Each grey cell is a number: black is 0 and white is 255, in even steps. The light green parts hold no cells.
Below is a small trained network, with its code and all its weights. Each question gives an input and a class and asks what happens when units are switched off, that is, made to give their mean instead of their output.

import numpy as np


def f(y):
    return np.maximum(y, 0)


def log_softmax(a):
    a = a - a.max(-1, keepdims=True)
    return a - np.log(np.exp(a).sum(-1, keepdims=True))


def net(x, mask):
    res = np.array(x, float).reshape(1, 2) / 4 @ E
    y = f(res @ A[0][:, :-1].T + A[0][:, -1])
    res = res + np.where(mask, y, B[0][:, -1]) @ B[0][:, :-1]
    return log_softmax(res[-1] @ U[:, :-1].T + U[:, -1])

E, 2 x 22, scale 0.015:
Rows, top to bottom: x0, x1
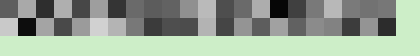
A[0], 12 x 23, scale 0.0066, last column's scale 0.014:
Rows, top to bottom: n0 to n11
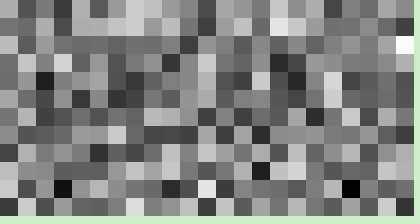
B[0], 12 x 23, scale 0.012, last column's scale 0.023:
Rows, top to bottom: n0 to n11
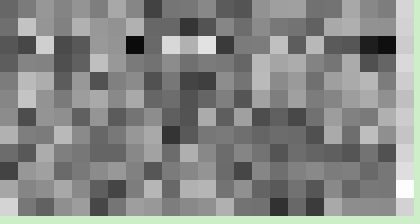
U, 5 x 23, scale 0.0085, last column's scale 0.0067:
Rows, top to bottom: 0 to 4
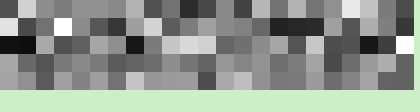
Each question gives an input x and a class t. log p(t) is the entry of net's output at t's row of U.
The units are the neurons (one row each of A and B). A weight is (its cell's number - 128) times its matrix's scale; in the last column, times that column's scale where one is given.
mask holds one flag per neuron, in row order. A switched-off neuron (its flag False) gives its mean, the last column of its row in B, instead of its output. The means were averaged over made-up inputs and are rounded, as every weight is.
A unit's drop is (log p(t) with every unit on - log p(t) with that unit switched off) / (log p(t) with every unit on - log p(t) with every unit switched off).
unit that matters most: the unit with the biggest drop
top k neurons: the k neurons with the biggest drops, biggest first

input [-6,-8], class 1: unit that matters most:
n11
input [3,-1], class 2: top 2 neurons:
n1, n7
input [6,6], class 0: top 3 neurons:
n4, n5, n3
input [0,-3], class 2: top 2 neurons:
n7, n10
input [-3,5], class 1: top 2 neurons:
n7, n10
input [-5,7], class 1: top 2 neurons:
n10, n7
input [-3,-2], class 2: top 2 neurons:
n4, n5
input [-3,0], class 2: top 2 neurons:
n4, n5
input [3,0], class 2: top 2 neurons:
n1, n7
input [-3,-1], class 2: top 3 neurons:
n4, n5, n7
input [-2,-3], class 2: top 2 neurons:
n7, n10
